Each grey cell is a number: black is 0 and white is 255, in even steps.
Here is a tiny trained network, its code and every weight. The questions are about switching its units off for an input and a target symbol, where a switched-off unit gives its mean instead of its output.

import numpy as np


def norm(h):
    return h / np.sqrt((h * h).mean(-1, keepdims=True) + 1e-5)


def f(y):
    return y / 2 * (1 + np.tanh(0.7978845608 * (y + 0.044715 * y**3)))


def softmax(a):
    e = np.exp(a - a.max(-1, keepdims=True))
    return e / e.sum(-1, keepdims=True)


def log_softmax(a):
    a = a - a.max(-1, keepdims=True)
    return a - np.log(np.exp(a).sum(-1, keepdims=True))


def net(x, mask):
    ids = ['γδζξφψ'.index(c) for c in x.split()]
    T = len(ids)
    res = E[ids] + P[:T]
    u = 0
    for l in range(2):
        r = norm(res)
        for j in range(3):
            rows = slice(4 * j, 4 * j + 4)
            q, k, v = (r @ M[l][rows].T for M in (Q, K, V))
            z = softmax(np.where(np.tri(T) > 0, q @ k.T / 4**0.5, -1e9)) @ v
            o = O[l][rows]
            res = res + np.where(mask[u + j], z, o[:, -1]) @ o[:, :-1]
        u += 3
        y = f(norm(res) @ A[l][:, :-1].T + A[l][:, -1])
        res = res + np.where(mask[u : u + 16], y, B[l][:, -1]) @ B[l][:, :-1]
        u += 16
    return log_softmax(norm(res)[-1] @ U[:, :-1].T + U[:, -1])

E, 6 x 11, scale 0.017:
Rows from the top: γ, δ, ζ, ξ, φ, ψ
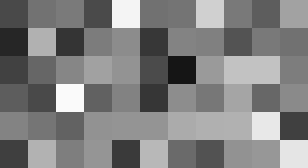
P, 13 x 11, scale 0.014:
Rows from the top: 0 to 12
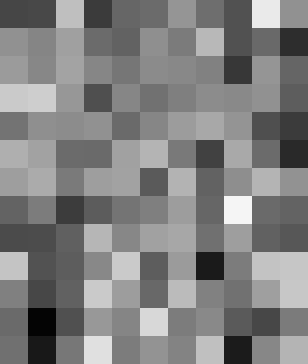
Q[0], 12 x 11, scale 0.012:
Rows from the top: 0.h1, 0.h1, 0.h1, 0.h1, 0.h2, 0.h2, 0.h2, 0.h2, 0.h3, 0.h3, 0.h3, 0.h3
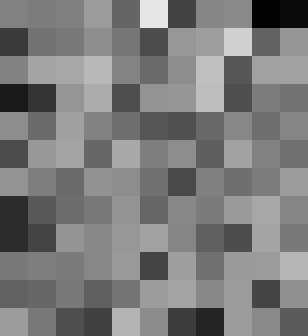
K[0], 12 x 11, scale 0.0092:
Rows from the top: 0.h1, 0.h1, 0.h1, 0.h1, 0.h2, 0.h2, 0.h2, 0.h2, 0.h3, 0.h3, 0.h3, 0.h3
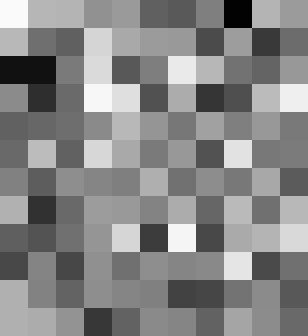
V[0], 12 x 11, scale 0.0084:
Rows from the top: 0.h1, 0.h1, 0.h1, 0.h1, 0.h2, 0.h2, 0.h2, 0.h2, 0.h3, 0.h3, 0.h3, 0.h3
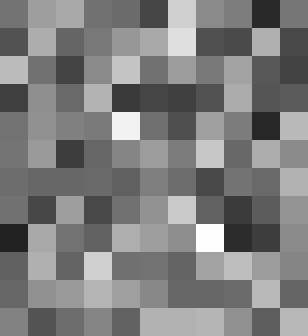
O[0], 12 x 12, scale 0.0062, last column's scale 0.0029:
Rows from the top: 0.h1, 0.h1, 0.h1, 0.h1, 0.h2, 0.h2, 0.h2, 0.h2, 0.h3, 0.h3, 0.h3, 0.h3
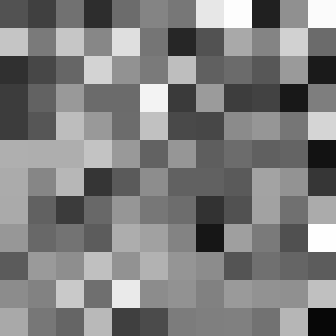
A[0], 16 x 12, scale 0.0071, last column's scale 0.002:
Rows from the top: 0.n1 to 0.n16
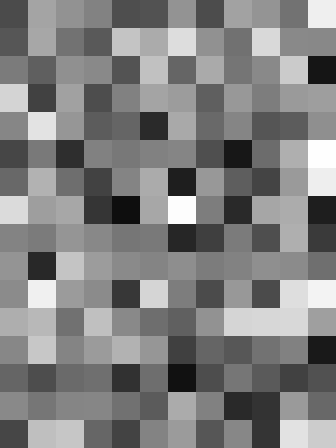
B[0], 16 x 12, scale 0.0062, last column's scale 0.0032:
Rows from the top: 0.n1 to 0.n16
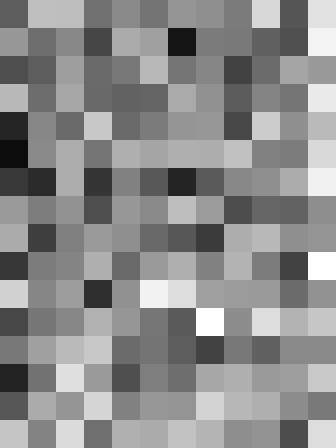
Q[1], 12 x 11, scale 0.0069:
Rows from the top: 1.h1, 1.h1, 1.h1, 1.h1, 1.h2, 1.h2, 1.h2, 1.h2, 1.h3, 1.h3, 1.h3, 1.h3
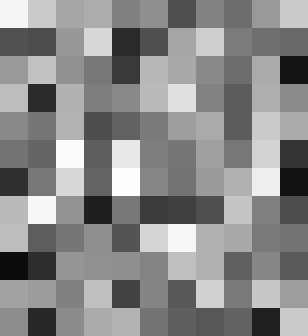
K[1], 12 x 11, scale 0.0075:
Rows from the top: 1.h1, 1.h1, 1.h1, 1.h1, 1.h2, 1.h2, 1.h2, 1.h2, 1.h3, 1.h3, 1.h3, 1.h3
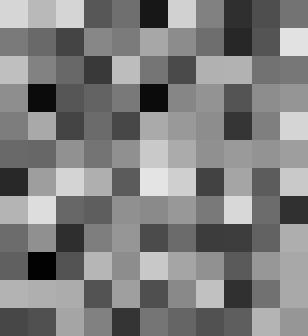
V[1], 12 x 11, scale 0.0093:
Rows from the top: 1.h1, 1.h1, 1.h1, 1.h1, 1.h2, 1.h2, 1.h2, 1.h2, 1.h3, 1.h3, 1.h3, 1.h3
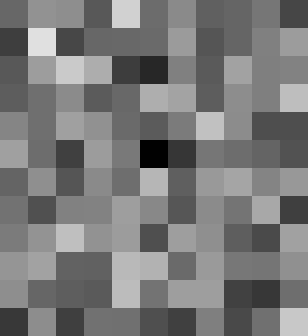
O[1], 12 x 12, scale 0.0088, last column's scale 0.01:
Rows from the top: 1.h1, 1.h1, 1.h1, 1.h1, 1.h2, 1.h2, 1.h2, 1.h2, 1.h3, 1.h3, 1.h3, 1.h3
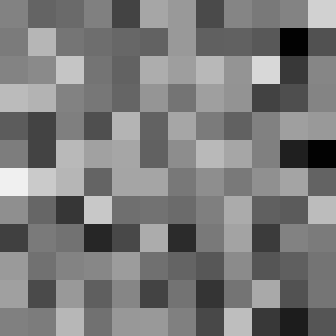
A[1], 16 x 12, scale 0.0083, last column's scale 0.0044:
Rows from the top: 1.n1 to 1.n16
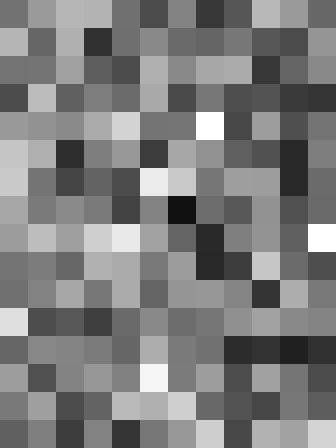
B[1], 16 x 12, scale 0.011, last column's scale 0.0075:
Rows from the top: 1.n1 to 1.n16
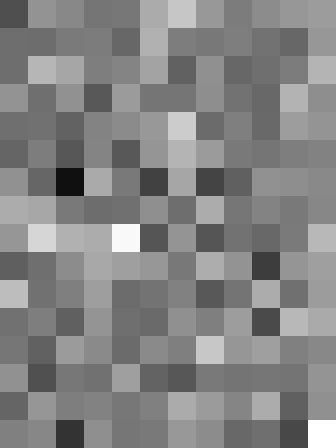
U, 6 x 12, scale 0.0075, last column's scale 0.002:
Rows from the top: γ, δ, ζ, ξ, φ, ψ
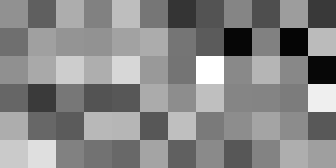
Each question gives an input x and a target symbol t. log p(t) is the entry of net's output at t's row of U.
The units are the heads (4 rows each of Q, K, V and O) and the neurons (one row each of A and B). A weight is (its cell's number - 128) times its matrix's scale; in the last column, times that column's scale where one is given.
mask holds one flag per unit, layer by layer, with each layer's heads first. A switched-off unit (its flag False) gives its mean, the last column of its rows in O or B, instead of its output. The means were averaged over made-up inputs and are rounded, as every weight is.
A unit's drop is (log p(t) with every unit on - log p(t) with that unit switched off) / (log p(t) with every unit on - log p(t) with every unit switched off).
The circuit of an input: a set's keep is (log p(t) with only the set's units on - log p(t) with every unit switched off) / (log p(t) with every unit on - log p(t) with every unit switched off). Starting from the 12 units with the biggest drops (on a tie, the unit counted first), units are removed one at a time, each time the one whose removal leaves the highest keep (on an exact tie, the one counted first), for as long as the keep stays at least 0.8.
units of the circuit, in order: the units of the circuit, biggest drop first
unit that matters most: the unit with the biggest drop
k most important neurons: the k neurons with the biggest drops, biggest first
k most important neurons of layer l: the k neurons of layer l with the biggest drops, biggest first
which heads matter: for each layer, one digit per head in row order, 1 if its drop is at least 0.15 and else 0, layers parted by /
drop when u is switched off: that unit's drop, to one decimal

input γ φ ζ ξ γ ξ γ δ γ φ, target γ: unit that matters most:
0.h1
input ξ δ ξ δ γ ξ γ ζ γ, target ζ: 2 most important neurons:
1.n16, 0.n2
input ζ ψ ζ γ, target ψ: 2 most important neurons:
0.n11, 1.n8
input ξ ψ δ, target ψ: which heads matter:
100 / 010
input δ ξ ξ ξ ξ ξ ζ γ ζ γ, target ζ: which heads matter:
110 / 111
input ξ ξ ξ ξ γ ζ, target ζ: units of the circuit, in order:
0.h2, 1.h2
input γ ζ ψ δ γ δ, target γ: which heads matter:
100 / 000
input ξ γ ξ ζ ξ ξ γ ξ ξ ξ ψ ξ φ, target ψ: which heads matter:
100 / 010
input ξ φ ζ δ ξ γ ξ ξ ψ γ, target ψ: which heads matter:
000 / 110
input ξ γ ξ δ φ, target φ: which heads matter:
001 / 001
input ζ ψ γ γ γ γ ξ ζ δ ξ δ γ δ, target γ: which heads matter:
101 / 000
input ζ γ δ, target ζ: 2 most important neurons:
1.n13, 1.n10
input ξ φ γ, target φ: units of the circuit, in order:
0.h2, 1.h3
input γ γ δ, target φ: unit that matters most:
0.h3
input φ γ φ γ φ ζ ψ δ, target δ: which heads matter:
100 / 000
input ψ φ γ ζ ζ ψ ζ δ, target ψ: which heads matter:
000 / 010
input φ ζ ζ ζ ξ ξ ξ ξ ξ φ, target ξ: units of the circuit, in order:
1.n9, 0.h3
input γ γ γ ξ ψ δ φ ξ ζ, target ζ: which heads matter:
100 / 000
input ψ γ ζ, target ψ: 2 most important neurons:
0.n11, 1.n8
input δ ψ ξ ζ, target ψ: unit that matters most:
0.n11
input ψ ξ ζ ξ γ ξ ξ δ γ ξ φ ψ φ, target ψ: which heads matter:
000 / 010
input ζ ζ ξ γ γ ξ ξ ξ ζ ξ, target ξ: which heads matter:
100 / 000
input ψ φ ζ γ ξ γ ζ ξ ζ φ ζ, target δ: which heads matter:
100 / 000
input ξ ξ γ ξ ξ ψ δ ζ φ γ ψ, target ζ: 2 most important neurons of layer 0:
0.n12, 0.n6
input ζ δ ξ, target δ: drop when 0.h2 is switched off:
0.1
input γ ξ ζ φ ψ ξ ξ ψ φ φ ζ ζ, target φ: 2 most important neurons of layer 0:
0.n16, 0.n11
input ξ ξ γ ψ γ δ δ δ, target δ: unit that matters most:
1.h1
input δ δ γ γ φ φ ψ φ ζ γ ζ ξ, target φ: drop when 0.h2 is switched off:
-0.2
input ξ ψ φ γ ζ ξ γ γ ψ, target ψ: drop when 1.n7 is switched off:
-0.1
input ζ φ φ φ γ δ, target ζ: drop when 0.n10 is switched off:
0.0
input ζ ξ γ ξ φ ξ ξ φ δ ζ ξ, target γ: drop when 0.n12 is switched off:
0.1
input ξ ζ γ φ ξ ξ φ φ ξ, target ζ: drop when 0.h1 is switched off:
0.9
